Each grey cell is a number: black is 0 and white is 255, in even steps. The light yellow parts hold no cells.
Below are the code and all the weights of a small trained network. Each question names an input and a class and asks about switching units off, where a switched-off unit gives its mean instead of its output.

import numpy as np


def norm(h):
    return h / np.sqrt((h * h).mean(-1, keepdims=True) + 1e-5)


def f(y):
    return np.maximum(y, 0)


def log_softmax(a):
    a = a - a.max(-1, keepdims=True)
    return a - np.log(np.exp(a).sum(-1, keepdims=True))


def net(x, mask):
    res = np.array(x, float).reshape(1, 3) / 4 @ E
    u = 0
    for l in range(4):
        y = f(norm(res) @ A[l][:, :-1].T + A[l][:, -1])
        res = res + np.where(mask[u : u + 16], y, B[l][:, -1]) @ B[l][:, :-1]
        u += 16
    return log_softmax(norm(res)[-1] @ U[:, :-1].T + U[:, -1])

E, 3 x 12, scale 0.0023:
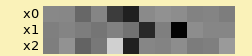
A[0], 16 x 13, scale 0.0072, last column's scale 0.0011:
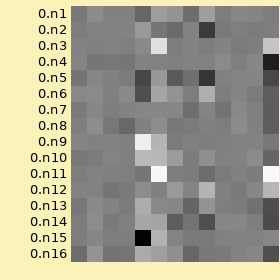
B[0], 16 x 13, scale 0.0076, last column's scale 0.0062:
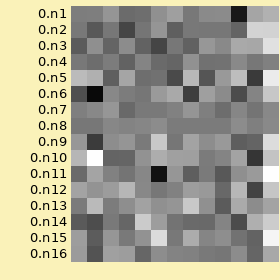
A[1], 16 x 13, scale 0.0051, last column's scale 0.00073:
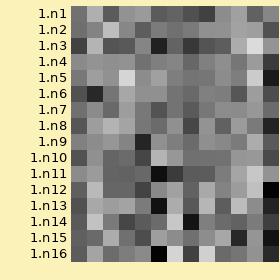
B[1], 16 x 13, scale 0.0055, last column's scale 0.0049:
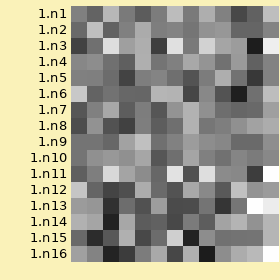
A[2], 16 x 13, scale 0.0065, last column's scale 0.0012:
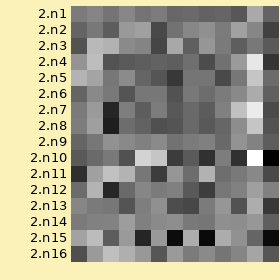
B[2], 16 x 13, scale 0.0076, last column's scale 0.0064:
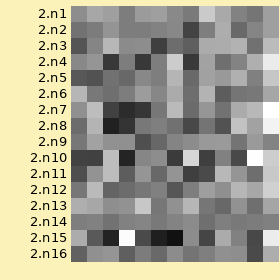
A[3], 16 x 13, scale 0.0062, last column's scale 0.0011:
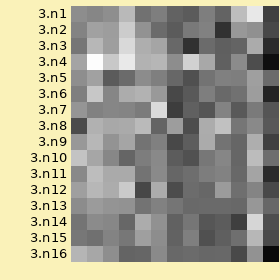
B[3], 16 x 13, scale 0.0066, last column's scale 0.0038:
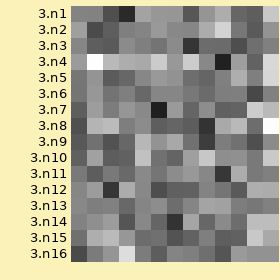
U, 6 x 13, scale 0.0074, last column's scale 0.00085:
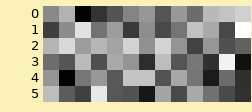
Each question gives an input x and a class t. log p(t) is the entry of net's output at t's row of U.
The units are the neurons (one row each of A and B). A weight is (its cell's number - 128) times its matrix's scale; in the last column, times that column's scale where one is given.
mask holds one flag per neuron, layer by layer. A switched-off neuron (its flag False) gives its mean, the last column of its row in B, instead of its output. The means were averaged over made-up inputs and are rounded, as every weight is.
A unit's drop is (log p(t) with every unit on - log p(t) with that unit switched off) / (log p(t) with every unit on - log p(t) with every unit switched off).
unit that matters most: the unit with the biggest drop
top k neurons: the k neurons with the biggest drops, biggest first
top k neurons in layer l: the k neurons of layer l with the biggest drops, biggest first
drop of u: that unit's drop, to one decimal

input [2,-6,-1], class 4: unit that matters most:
0.n6
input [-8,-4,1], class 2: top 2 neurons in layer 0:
0.n10, 0.n9
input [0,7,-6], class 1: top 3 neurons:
0.n11, 0.n9, 1.n11
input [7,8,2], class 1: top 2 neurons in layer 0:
0.n15, 0.n9
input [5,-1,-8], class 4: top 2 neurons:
0.n15, 0.n6
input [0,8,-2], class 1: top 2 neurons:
0.n9, 1.n11
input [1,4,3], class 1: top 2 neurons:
0.n15, 0.n9
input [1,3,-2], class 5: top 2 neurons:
0.n5, 0.n15
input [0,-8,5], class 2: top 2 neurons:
0.n11, 0.n3
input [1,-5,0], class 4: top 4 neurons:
0.n11, 0.n6, 0.n3, 0.n5
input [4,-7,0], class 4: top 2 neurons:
0.n11, 0.n3
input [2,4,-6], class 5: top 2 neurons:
0.n5, 0.n15
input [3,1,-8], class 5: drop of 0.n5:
1.0
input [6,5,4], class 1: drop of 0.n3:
0.0
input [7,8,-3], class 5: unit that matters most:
0.n5
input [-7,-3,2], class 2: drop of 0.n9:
0.8
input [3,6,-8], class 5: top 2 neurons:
0.n15, 0.n5
